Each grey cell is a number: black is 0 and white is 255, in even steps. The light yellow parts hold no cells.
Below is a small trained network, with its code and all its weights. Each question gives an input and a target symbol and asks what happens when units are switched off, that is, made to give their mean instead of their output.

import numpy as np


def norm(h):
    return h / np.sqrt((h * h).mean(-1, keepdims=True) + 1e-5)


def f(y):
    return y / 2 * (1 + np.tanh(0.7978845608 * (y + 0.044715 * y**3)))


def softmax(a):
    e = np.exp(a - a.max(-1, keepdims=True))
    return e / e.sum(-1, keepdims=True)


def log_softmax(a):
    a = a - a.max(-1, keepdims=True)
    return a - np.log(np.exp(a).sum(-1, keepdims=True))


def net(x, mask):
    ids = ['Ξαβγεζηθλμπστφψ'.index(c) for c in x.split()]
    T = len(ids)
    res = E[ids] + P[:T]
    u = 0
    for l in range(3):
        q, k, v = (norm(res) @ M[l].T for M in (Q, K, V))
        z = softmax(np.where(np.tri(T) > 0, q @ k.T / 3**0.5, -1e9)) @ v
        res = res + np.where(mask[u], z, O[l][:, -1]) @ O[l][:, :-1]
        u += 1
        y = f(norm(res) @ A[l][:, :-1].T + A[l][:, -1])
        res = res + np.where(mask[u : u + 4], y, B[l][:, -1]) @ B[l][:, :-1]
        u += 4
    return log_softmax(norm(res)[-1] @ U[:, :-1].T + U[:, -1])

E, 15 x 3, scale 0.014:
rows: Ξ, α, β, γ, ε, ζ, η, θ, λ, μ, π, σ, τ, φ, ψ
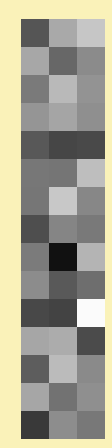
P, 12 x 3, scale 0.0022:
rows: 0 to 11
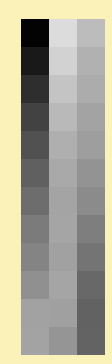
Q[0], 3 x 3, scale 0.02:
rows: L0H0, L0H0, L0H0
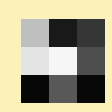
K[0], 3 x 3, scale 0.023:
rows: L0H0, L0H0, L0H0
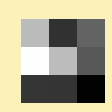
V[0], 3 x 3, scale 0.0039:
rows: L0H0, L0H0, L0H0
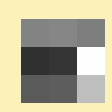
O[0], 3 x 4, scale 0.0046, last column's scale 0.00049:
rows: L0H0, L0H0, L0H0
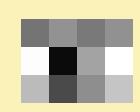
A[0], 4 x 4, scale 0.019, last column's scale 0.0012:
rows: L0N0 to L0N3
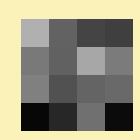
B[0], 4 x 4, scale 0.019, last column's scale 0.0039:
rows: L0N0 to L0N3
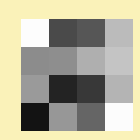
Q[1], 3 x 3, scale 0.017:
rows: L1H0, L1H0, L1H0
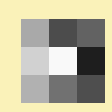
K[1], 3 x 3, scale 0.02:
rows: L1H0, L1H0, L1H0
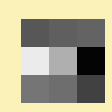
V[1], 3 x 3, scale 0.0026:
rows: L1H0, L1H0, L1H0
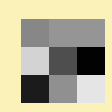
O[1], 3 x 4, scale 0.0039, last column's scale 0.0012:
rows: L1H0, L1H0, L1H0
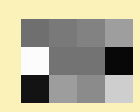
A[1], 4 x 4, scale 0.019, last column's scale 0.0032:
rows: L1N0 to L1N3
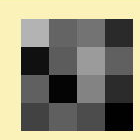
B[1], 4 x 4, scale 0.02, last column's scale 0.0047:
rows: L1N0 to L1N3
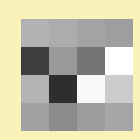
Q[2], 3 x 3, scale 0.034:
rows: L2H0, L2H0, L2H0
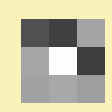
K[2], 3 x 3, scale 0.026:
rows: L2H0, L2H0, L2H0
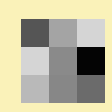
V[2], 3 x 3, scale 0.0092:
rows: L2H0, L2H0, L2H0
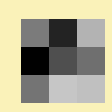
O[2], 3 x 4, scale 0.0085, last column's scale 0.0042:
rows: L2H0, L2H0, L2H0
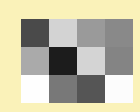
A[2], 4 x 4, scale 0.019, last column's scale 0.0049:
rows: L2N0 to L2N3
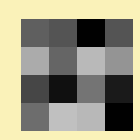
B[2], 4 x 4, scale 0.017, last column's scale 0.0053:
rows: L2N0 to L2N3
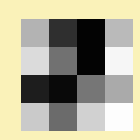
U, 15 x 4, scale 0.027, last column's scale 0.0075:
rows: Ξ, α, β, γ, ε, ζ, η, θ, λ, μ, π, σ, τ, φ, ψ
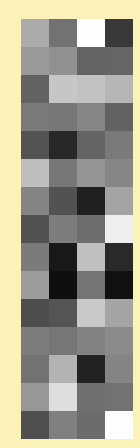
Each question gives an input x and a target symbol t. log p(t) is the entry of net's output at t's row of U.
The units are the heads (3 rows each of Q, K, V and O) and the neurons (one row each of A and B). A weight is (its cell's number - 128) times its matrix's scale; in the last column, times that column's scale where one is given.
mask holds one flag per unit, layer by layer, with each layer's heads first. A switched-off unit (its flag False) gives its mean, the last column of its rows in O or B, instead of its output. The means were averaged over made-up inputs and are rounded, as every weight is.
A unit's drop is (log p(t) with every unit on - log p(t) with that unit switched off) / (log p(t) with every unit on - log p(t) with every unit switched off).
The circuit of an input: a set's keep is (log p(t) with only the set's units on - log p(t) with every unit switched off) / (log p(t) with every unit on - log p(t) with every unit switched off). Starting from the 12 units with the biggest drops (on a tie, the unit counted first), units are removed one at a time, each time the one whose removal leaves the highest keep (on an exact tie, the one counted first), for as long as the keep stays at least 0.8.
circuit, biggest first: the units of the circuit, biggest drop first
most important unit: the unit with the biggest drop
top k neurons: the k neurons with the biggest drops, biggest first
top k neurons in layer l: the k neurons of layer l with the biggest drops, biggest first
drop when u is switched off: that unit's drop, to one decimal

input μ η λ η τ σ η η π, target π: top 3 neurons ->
[L1N1, L0N3, L0N0]
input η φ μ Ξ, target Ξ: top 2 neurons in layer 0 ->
[L0N2, L0N3]
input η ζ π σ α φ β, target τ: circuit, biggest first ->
[L1N2, L0N0]
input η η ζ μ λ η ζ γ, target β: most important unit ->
L0N2
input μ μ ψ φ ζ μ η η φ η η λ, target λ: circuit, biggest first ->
[L1N2, L0N3]
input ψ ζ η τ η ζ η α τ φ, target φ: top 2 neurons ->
[L1N0, L0N2]
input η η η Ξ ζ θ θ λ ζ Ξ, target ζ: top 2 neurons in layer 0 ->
[L0N3, L0N2]
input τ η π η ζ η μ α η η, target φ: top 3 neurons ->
[L0N2, L0N0, L1N2]
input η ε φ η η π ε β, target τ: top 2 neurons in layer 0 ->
[L0N3, L0N2]
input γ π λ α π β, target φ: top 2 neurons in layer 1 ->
[L1N0, L1N2]
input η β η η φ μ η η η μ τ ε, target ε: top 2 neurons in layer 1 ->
[L1N2, L1N1]
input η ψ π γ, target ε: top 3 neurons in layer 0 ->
[L0N0, L0N1, L0N3]
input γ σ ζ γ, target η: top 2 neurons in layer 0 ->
[L0N3, L0N1]
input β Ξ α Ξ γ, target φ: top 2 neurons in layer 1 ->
[L1N2, L1N0]
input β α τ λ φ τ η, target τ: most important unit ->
L2H0
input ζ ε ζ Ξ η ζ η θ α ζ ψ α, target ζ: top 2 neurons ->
[L2N0, L1N0]
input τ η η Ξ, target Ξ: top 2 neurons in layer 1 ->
[L1N1, L1N2]
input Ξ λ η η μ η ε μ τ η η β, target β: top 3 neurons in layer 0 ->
[L0N2, L0N0, L0N3]
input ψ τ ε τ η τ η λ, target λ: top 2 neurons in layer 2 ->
[L2N1, L2N2]
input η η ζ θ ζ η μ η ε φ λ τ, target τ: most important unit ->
L1N2
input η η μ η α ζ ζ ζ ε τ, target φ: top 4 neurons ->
[L0N2, L0N0, L1N2, L0N3]
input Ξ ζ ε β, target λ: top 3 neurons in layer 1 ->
[L1N2, L1N0, L1N3]
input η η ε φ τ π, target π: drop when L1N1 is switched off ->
0.3
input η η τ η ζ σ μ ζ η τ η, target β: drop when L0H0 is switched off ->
1.0
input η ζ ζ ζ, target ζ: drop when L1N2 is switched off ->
-0.1
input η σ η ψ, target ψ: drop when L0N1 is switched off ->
0.0
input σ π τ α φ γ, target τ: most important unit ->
L2H0
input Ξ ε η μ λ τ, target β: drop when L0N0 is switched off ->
1.1
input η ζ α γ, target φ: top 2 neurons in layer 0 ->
[L0N2, L0N0]
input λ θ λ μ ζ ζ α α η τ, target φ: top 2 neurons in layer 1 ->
[L1N2, L1N0]
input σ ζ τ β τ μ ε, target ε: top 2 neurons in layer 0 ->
[L0N3, L0N2]
